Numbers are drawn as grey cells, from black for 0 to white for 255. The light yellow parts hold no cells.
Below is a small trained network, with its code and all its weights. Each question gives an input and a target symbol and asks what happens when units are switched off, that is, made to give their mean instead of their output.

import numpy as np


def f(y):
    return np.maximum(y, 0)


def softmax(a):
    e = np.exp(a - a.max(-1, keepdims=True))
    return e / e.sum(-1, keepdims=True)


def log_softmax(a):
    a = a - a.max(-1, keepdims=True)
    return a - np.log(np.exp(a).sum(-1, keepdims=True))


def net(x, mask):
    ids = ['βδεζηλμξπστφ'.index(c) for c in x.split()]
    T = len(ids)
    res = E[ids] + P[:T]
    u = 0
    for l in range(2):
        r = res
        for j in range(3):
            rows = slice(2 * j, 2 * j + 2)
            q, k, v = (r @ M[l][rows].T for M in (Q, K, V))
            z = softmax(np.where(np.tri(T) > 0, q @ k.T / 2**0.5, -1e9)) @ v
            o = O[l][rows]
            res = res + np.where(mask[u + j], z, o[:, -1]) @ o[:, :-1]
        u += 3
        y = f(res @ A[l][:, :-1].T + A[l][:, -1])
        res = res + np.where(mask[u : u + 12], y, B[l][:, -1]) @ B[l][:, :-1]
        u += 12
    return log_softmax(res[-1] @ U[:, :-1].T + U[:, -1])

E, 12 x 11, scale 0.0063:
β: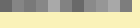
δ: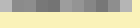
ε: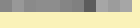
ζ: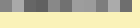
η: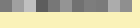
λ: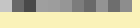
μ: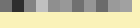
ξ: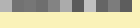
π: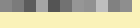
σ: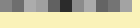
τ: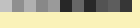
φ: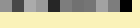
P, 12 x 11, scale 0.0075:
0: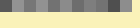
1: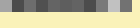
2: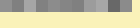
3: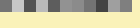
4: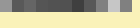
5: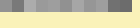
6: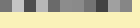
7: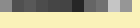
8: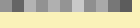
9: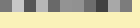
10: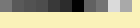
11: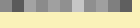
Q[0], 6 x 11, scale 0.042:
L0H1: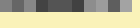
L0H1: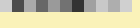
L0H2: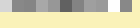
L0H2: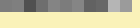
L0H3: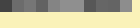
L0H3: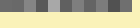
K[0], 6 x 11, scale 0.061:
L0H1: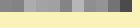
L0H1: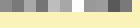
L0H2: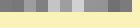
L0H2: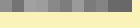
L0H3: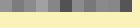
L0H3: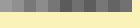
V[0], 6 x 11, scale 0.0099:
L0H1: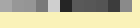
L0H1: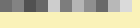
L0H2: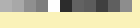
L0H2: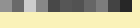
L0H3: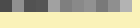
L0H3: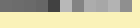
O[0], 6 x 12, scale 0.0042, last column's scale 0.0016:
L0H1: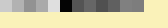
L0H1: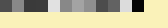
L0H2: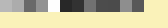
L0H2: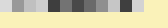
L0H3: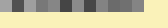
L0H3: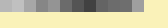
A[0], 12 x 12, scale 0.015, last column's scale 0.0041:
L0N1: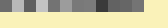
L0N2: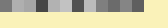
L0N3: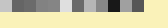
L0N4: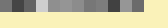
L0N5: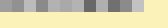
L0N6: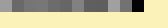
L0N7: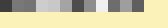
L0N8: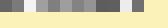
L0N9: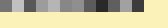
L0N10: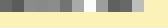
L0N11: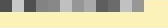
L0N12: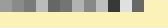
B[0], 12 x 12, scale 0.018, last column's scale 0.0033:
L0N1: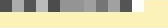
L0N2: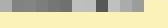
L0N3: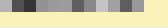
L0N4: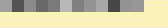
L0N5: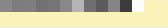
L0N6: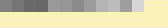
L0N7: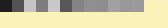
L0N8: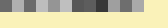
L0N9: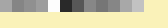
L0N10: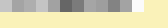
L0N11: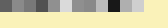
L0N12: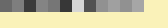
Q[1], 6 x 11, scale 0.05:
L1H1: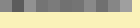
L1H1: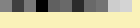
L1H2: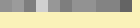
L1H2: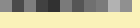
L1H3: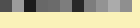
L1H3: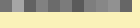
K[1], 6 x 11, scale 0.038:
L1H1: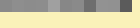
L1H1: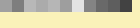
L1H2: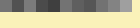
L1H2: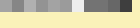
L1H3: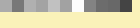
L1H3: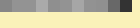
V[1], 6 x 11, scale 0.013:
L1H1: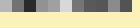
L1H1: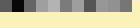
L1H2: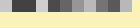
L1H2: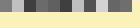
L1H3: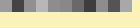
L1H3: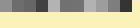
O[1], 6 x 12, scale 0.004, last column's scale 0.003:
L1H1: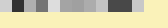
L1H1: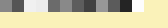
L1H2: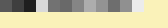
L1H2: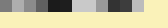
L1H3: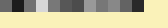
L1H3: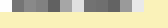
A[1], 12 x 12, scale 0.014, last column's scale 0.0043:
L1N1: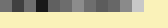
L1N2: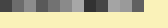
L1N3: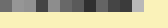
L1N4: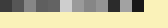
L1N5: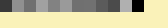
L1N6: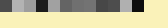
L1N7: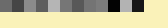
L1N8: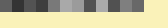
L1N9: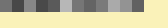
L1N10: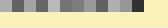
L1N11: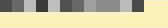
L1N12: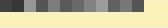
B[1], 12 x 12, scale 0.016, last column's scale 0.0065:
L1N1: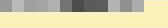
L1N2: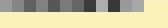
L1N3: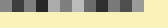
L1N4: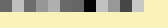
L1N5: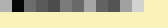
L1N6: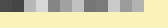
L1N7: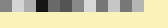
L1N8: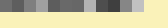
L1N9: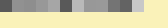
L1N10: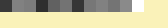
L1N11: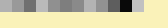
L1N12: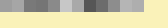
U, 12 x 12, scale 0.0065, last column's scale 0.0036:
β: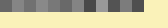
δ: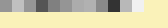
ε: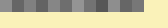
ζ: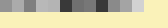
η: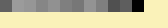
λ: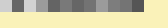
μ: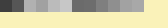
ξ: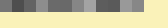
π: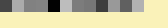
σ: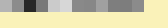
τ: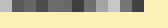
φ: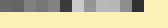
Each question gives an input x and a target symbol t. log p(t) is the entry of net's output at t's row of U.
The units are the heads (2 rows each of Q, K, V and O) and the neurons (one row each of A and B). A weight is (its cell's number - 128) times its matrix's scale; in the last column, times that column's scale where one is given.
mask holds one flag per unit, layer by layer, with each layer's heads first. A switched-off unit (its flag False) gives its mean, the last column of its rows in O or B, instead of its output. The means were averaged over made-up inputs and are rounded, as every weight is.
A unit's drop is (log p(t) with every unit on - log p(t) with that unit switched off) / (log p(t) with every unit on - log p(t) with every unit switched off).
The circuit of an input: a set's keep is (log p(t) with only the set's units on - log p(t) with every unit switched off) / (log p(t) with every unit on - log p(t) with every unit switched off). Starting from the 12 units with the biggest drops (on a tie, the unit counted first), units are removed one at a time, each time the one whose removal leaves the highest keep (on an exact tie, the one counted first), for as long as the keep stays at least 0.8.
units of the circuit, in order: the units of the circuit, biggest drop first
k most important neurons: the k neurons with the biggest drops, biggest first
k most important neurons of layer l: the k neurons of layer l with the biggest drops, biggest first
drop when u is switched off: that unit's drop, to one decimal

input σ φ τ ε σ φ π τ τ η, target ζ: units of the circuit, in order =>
L0N9, L0H2
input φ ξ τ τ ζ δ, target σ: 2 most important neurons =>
L0N8, L0N3
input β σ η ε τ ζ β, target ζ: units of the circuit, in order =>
L0H1, L0N9
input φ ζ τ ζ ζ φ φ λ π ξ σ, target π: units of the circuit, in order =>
L1H1, L0N10, L0N7
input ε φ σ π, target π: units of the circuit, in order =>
L0H1, L0N1
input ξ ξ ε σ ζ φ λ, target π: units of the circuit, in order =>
L0H2, L0N1
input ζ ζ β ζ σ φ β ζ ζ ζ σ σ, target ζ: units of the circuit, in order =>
L0N10, L0N8
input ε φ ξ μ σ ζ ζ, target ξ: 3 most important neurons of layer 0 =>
L0N1, L0N9, L0N11
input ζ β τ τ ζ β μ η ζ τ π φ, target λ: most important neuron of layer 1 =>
L1N10
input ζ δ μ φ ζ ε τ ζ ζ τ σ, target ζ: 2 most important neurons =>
L0N10, L1N1
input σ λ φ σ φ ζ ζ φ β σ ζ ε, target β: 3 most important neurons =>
L1N2, L0N5, L0N12
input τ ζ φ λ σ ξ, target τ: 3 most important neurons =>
L0N3, L1N10, L0N2
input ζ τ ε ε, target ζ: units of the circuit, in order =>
L0H1, L0N9
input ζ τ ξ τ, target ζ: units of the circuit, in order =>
L0N9
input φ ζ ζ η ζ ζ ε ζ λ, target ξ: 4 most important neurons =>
L1N8, L0N4, L0N3, L0N12
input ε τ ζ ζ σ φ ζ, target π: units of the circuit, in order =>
L0H2, L0N1
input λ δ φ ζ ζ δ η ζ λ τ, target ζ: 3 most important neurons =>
L0N9, L0N1, L1N5
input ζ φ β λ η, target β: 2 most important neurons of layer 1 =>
L1N2, L1N9
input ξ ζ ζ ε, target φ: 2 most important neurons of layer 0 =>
L0N9, L0N11
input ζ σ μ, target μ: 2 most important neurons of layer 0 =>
L0N8, L0N7
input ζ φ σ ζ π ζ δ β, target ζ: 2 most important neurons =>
L0N10, L1N1
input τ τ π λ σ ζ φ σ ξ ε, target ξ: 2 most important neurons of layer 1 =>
L1N5, L1N4
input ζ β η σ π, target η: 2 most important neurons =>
L0N8, L1N11
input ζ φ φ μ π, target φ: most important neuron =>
L1N9
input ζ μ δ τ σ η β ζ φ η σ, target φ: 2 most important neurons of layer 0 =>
L0N10, L0N6
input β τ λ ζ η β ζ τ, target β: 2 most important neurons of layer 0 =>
L0N7, L0N10
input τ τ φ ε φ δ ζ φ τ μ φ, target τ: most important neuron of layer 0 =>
L0N6
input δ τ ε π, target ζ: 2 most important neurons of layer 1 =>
L1N10, L1N5
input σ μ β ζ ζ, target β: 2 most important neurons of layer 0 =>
L0N7, L0N10
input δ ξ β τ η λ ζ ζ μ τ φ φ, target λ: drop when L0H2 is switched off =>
0.0
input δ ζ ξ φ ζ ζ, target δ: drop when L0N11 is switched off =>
0.1
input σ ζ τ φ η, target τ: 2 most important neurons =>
L0N6, L1N10
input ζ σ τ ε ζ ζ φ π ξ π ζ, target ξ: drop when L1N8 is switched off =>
0.5
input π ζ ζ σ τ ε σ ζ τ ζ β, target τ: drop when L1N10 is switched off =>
0.3
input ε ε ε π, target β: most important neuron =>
L1N4
